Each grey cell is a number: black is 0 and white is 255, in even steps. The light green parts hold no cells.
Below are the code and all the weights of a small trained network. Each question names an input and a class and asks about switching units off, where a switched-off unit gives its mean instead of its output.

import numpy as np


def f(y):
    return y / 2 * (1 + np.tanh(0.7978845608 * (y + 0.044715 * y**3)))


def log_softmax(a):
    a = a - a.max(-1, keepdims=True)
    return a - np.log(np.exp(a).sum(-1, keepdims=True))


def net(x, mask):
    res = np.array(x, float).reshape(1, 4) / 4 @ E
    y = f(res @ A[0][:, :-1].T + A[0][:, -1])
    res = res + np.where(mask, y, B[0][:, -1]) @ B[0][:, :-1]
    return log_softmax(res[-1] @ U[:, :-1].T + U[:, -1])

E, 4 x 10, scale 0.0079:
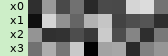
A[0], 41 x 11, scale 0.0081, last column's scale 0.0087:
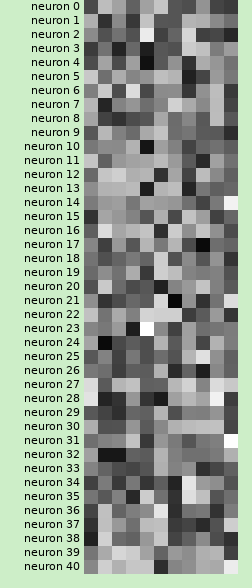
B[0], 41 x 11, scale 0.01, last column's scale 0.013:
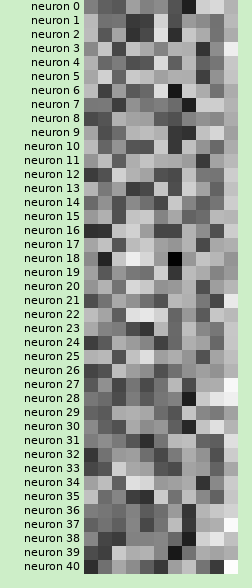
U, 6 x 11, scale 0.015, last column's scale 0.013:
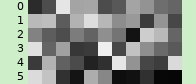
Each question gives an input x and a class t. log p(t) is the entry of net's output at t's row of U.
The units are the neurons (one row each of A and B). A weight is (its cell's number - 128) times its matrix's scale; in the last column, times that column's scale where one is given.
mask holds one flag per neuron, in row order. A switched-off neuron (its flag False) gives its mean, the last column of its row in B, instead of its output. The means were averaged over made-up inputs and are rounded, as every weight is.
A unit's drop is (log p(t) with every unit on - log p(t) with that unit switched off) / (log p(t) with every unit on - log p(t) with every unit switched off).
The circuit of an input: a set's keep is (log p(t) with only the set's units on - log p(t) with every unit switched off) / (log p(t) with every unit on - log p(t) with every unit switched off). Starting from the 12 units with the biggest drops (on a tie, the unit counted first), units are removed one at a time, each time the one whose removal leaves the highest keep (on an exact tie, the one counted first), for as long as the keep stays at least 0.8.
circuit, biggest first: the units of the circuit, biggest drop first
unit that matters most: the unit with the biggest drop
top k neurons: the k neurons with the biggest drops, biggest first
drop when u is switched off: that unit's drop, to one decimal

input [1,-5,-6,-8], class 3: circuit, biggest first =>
(neuron 1)
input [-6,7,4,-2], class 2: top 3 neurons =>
(neuron 37; neuron 36; neuron 0)
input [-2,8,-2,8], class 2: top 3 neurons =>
(neuron 37; neuron 38; neuron 0)
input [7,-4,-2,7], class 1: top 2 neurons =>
(neuron 3; neuron 25)
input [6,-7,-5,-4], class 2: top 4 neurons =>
(neuron 28; neuron 27; neuron 30; neuron 5)
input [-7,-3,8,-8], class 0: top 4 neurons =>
(neuron 24; neuron 32; neuron 21; neuron 8)
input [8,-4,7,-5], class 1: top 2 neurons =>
(neuron 34; neuron 3)
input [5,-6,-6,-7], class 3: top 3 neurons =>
(neuron 1; neuron 35; neuron 2)
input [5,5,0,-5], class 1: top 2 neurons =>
(neuron 34; neuron 28)
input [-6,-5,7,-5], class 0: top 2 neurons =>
(neuron 24; neuron 32)
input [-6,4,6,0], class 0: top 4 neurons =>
(neuron 26; neuron 33; neuron 21; neuron 3)
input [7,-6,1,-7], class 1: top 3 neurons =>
(neuron 34; neuron 3; neuron 25)
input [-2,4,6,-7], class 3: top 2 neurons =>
(neuron 23; neuron 2)
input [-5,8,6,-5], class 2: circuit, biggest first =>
(neuron 37)
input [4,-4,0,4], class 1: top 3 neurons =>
(neuron 3; neuron 37; neuron 25)
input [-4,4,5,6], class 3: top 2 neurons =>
(neuron 13; neuron 10)
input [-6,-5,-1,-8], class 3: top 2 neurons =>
(neuron 2; neuron 1)
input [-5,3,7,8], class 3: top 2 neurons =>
(neuron 13; neuron 10)
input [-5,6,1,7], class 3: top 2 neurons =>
(neuron 13; neuron 10)
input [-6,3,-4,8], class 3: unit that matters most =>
neuron 13
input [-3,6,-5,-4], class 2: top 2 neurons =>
(neuron 37; neuron 0)
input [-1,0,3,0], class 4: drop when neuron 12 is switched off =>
0.1
